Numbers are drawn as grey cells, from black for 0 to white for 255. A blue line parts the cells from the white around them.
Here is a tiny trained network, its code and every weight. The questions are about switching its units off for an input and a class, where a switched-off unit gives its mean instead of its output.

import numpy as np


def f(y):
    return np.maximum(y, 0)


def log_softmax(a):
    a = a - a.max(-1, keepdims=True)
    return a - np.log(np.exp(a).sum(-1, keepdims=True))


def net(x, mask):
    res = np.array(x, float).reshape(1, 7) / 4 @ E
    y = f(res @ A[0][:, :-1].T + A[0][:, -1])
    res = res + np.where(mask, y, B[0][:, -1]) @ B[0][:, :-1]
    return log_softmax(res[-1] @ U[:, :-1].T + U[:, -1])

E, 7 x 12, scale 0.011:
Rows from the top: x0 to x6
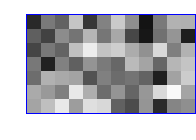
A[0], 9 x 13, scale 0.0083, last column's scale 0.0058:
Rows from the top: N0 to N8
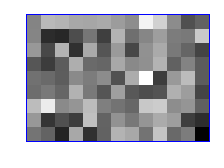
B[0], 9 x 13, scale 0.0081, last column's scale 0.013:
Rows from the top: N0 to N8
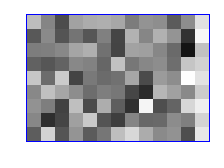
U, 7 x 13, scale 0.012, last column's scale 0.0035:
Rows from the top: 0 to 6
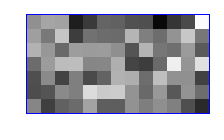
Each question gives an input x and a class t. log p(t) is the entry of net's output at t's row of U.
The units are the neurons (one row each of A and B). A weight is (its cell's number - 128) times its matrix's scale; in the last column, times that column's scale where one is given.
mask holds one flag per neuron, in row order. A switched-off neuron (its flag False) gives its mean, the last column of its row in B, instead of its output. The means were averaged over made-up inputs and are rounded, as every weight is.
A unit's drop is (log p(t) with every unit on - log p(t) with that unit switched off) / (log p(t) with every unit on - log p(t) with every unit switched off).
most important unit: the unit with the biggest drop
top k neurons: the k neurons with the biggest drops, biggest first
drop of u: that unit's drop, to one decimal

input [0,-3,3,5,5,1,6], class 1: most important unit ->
N4
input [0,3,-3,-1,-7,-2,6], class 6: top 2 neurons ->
N2; N7
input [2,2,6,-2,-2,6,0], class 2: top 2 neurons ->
N6; N0
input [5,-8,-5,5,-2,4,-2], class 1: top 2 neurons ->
N4; N0
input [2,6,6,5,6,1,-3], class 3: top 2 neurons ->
N5; N0
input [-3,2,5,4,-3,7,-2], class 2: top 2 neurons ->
N6; N0
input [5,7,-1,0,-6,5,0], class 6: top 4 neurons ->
N7; N2; N6; N4
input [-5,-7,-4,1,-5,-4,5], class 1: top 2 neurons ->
N4; N8
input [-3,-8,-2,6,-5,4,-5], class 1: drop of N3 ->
-0.2
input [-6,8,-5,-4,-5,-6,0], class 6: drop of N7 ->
0.2
